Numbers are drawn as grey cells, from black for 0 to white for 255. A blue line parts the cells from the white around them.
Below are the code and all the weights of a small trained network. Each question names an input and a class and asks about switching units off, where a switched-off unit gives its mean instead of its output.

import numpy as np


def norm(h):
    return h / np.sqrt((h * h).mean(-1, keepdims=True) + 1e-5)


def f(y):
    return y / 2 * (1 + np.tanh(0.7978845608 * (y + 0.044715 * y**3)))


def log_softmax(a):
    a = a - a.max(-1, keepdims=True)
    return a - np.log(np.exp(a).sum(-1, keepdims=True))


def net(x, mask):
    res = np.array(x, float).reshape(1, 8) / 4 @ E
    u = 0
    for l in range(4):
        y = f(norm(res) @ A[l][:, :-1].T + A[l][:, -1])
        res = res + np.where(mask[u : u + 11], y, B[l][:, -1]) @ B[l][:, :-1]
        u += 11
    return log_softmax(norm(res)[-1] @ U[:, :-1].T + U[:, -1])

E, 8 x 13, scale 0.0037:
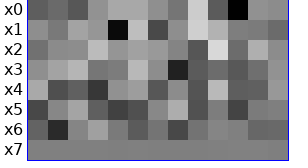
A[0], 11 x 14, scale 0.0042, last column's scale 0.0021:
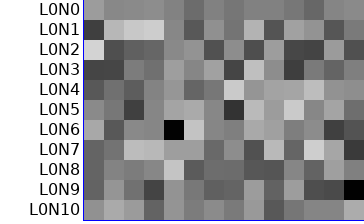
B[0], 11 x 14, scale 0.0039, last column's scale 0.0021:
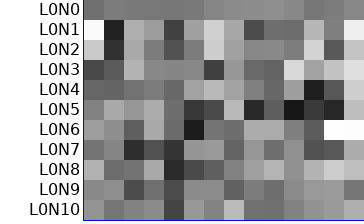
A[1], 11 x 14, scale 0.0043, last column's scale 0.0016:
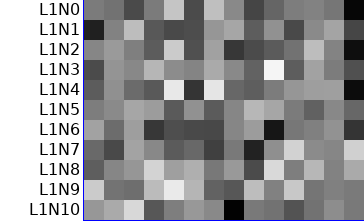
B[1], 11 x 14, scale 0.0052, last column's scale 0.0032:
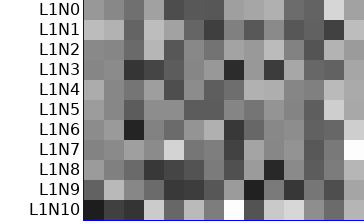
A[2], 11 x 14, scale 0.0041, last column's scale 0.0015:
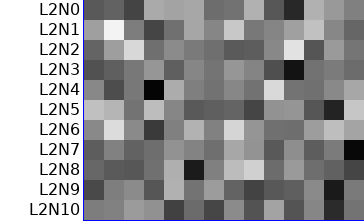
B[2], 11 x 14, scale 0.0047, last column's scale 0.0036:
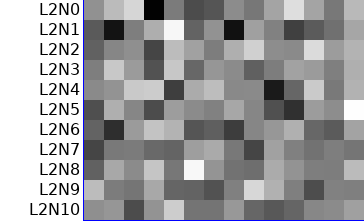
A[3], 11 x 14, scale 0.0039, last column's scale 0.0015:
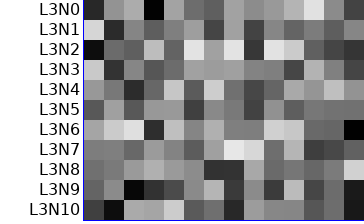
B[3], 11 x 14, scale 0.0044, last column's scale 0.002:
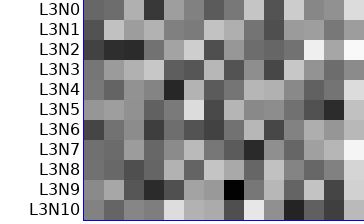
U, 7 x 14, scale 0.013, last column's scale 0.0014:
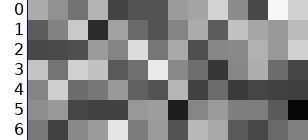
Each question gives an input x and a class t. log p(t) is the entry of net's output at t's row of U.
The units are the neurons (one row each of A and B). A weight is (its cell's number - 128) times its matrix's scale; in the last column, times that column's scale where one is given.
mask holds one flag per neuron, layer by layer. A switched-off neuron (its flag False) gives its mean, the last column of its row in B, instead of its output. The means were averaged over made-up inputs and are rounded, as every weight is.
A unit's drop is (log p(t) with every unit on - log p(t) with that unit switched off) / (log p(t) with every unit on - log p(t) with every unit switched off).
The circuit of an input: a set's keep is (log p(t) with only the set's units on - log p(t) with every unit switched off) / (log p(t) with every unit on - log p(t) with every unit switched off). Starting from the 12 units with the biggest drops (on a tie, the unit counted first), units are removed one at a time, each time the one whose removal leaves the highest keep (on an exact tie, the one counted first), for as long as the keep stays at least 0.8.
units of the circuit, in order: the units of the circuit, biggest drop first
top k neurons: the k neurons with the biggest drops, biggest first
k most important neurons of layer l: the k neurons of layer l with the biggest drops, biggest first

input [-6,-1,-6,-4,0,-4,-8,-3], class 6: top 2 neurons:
[L2N1, L2N6]
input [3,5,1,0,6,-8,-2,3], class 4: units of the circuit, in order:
[L1N9, L0N5]
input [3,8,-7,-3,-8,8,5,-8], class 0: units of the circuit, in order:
[L0N6]
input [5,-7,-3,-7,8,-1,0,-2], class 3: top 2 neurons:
[L2N4, L0N2]
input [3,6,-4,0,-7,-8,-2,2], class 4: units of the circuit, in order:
[L1N9, L0N5]
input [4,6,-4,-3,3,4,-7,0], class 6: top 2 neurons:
[L2N6, L2N1]
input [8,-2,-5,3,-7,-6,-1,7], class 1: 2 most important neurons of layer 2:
[L2N0, L2N3]
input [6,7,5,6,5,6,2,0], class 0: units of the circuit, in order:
[L0N6, L1N5]
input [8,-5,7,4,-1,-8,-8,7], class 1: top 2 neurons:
[L2N0, L1N1]
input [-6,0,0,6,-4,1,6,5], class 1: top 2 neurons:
[L2N2, L1N7]
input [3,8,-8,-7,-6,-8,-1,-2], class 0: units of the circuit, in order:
[L0N6, L1N5]
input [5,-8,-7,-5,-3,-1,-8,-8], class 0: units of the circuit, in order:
[L1N0, L1N4]
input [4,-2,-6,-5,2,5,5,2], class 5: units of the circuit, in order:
[L1N6, L3N9]
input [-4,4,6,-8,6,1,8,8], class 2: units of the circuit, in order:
[L3N2]
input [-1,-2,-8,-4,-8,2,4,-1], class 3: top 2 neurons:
[L0N1, L1N3]
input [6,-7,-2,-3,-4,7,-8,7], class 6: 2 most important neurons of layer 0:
[L0N5, L0N6]
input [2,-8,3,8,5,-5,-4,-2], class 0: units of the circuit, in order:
[L1N4, L1N2]
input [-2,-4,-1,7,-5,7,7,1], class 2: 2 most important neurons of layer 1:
[L1N10, L1N2]
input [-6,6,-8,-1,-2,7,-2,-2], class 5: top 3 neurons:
[L1N6, L0N5, L3N9]
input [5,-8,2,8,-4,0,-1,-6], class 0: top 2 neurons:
[L1N4, L0N8]
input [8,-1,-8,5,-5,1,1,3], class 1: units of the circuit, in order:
[L2N0]
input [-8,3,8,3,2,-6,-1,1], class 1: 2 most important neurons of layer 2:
[L2N2, L2N5]
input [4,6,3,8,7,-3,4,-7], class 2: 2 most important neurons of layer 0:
[L0N1, L0N8]
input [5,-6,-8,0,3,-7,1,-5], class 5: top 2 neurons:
[L1N6, L1N1]
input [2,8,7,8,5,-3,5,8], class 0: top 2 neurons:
[L0N6, L1N5]
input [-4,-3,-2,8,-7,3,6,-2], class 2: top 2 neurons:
[L1N10, L3N2]
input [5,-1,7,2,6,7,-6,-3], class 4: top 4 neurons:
[L1N1, L0N1, L1N6, L2N3]
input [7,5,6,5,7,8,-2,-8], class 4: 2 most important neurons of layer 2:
[L2N2, L2N10]
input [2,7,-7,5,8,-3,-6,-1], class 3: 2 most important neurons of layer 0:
[L0N2, L0N8]
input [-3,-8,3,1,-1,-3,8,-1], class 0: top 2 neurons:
[L1N0, L1N4]
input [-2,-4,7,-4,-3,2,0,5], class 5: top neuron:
[L1N3]
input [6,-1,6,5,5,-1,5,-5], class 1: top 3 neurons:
[L2N0, L1N6, L0N3]
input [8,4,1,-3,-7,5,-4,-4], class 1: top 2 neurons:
[L2N0, L2N3]
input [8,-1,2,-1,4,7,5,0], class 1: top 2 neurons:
[L2N0, L0N5]
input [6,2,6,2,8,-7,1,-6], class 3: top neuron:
[L0N2]
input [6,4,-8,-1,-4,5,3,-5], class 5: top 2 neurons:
[L1N6, L3N9]
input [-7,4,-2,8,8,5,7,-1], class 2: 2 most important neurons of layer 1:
[L1N10, L1N8]
